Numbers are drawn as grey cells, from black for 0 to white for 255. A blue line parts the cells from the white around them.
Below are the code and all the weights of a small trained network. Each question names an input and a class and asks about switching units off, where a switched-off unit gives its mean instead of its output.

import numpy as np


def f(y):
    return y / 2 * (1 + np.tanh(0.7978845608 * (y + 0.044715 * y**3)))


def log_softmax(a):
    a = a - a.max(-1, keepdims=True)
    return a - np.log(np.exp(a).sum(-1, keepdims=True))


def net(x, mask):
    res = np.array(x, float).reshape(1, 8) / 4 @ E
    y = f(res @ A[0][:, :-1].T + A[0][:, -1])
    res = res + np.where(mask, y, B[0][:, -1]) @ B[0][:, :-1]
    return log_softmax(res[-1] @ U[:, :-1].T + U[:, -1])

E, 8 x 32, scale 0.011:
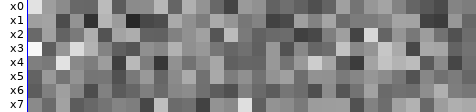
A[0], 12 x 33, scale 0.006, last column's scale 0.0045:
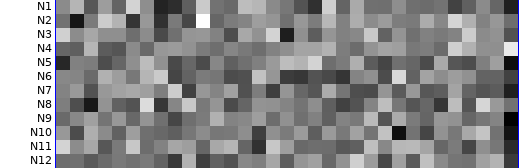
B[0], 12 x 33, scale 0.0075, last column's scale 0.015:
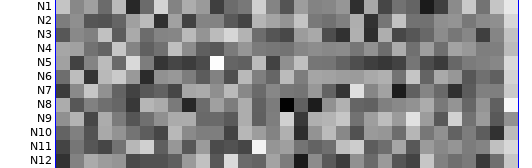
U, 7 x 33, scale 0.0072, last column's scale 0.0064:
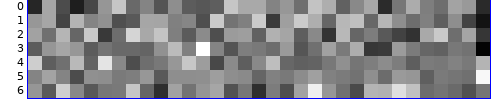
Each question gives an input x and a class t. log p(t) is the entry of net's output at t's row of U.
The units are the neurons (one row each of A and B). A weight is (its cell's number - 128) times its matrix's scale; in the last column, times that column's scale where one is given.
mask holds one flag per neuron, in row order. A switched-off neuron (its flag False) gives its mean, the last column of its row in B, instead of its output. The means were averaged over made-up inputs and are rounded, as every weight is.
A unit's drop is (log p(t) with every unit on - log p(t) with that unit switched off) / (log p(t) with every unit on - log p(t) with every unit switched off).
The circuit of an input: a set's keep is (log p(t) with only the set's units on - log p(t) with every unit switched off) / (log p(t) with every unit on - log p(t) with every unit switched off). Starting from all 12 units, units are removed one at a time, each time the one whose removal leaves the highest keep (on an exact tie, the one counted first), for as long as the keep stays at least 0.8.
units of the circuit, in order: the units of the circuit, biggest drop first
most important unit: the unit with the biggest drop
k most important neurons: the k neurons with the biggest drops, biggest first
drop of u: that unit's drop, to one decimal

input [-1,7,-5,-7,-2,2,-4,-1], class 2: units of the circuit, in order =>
(N1)
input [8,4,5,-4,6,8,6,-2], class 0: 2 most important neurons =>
(N11; N8)
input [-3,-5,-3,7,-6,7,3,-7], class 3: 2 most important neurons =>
(N7; N1)
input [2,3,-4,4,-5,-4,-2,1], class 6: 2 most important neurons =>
(N8; N5)
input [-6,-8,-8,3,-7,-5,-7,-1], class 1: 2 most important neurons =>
(N10; N1)
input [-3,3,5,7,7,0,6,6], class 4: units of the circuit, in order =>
(N3; N2)
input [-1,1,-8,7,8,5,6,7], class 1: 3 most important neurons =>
(N10; N8; N5)
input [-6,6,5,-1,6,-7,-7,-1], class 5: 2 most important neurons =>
(N11; N8)
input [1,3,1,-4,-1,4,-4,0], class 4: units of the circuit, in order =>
(N11; N5)
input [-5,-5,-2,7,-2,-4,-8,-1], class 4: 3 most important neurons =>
(N1; N2; N11)
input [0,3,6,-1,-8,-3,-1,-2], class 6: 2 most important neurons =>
(N8; N10)
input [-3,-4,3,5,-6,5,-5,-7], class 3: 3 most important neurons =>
(N7; N1; N5)
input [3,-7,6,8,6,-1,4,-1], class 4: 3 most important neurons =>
(N1; N8; N3)
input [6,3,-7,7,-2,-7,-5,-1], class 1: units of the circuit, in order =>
(N10)
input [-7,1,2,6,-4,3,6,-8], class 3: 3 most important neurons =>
(N7; N11; N5)
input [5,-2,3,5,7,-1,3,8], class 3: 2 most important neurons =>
(N3; N8)
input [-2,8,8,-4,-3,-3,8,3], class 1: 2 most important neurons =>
(N6; N9)
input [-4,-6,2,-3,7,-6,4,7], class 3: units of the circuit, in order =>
(N12; N8)
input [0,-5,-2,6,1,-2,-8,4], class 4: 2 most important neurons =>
(N1; N3)
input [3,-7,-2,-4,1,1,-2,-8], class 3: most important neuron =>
(N1)
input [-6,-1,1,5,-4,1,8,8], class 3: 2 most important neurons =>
(N3; N12)
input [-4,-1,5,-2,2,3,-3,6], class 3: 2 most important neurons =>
(N12; N11)
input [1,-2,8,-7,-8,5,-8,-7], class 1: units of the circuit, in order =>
(N9; N6)
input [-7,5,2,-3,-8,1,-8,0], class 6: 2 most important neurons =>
(N8; N11)
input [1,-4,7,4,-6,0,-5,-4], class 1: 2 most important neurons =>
(N6; N1)
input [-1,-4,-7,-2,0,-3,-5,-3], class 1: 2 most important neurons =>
(N1; N10)
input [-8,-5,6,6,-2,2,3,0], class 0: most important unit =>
N2
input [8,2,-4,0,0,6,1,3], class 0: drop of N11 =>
0.9
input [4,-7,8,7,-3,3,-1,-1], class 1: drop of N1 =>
0.3
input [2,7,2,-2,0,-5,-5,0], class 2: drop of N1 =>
0.5
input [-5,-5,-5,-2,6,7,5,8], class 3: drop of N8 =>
0.3
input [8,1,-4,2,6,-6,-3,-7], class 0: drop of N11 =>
1.0
